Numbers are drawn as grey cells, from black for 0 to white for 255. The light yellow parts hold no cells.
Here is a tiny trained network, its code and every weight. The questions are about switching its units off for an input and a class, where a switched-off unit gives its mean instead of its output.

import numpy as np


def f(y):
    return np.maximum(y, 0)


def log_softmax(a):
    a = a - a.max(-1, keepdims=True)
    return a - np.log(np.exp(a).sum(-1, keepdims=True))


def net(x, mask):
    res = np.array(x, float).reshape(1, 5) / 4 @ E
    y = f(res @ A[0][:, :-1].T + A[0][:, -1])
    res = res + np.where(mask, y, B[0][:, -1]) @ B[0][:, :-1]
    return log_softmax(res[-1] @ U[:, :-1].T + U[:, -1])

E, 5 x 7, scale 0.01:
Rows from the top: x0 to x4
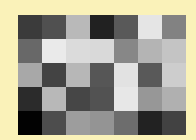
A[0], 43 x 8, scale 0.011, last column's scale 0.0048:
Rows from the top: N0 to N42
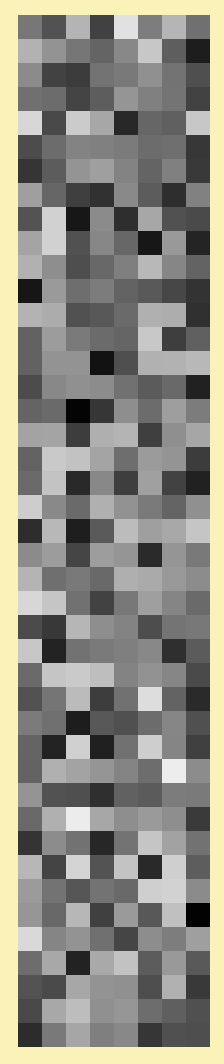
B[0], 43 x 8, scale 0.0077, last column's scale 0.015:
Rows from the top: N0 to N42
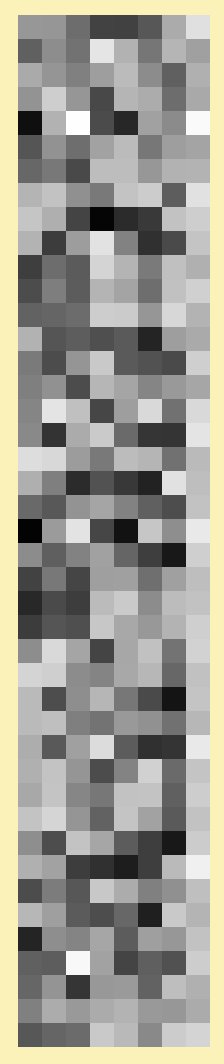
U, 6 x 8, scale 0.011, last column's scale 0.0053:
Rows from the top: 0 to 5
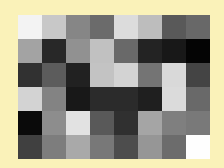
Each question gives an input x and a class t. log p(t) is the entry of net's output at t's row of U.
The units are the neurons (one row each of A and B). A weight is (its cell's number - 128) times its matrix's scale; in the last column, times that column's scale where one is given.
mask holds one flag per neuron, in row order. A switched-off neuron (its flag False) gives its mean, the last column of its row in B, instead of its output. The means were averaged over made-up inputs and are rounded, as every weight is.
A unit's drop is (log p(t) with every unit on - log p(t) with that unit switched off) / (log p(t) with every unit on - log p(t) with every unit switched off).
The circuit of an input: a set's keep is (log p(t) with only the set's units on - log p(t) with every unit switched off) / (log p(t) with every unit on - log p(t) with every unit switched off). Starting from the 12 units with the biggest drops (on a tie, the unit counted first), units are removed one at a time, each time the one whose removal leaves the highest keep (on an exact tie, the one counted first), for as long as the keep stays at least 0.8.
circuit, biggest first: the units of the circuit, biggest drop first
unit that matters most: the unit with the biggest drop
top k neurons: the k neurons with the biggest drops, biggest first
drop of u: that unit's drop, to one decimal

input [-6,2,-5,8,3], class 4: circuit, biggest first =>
[N21]
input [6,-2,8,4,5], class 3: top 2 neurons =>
[N35, N0]
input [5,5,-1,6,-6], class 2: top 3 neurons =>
[N4, N12, N36]
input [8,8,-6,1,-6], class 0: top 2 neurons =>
[N18, N33]
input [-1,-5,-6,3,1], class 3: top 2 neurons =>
[N8, N19]
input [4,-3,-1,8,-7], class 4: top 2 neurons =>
[N21, N16]
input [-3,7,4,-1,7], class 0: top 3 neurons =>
[N33, N27, N31]
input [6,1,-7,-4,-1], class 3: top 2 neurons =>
[N8, N19]
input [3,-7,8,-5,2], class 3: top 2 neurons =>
[N35, N37]
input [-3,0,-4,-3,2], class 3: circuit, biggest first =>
[N8, N19]
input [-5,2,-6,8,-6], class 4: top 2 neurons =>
[N21, N39]
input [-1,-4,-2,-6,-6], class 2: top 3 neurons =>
[N21, N24, N10]
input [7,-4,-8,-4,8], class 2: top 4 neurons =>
[N11, N42, N25, N35]
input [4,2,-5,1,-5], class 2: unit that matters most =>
N35
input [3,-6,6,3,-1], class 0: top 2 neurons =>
[N16, N32]
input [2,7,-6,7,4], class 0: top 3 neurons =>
[N18, N27, N4]
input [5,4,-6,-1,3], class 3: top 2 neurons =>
[N8, N19]
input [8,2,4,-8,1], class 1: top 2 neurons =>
[N30, N28]
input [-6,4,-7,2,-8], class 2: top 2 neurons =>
[N24, N12]
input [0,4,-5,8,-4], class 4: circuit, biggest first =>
[N21]
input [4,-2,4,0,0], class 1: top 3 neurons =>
[N30, N8, N19]
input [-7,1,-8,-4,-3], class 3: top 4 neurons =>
[N8, N19, N30, N34]
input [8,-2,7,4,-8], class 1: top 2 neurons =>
[N30, N34]
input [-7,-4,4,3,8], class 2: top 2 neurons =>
[N42, N25]
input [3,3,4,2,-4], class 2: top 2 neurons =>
[N8, N36]
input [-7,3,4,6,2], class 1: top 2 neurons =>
[N17, N4]
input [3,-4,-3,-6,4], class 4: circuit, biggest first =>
[N4]
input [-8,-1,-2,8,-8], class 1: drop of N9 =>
0.5
